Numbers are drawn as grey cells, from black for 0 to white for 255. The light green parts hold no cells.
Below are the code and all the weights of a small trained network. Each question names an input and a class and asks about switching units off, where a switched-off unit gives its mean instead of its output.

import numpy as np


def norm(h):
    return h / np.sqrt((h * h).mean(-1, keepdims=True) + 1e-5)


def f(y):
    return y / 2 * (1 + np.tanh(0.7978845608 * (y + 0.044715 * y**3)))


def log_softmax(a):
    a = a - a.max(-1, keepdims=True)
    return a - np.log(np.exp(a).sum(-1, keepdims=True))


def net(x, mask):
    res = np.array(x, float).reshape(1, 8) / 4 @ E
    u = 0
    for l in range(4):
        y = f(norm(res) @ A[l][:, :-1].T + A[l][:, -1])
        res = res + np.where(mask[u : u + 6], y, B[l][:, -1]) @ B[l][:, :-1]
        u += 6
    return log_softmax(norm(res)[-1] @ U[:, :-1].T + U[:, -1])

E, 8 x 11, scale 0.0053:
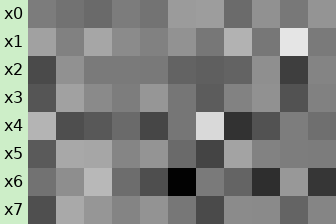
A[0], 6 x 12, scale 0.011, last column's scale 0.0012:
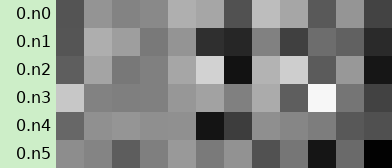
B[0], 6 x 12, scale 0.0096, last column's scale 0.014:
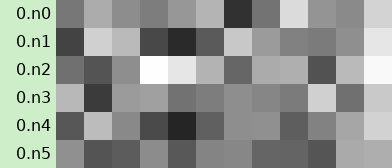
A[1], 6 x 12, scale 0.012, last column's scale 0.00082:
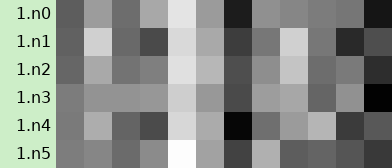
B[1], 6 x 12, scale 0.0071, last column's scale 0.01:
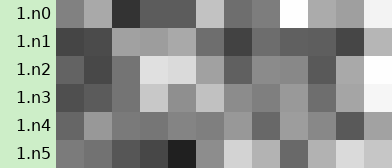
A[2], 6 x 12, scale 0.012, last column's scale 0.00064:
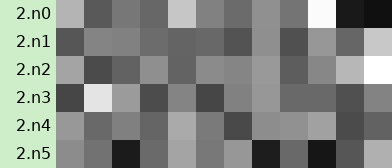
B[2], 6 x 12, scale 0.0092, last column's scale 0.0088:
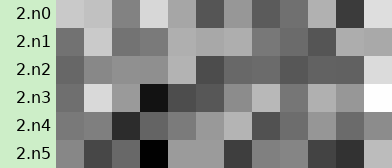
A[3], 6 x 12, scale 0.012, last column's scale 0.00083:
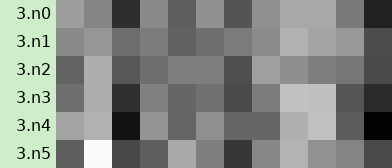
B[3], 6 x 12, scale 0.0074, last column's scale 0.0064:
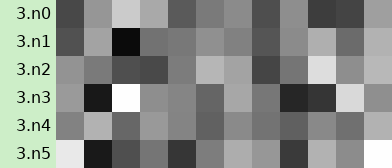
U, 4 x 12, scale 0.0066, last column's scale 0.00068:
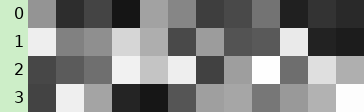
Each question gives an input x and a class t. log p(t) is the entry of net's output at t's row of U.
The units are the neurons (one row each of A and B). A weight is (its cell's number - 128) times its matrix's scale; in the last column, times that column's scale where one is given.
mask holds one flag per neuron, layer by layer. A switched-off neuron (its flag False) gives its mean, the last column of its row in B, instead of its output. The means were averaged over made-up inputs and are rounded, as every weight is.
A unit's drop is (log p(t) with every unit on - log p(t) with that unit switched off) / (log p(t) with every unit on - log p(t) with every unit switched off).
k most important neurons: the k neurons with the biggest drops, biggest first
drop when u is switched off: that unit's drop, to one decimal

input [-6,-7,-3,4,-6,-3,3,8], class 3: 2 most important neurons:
(0.n1, 0.n4)
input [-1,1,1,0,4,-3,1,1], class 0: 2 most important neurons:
(0.n2, 0.n1)
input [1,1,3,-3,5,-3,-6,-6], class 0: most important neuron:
(0.n2)
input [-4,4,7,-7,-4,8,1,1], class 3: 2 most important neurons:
(0.n1, 0.n4)
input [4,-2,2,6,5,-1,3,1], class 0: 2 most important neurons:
(0.n5, 2.n5)
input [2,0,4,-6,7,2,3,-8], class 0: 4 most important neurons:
(0.n1, 0.n3, 2.n5, 0.n0)
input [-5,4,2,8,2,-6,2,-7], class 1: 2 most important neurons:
(0.n2, 0.n1)
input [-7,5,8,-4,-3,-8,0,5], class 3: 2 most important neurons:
(0.n1, 0.n4)
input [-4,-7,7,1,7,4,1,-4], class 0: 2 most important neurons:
(0.n5, 2.n5)
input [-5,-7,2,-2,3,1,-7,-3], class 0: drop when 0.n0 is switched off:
0.3
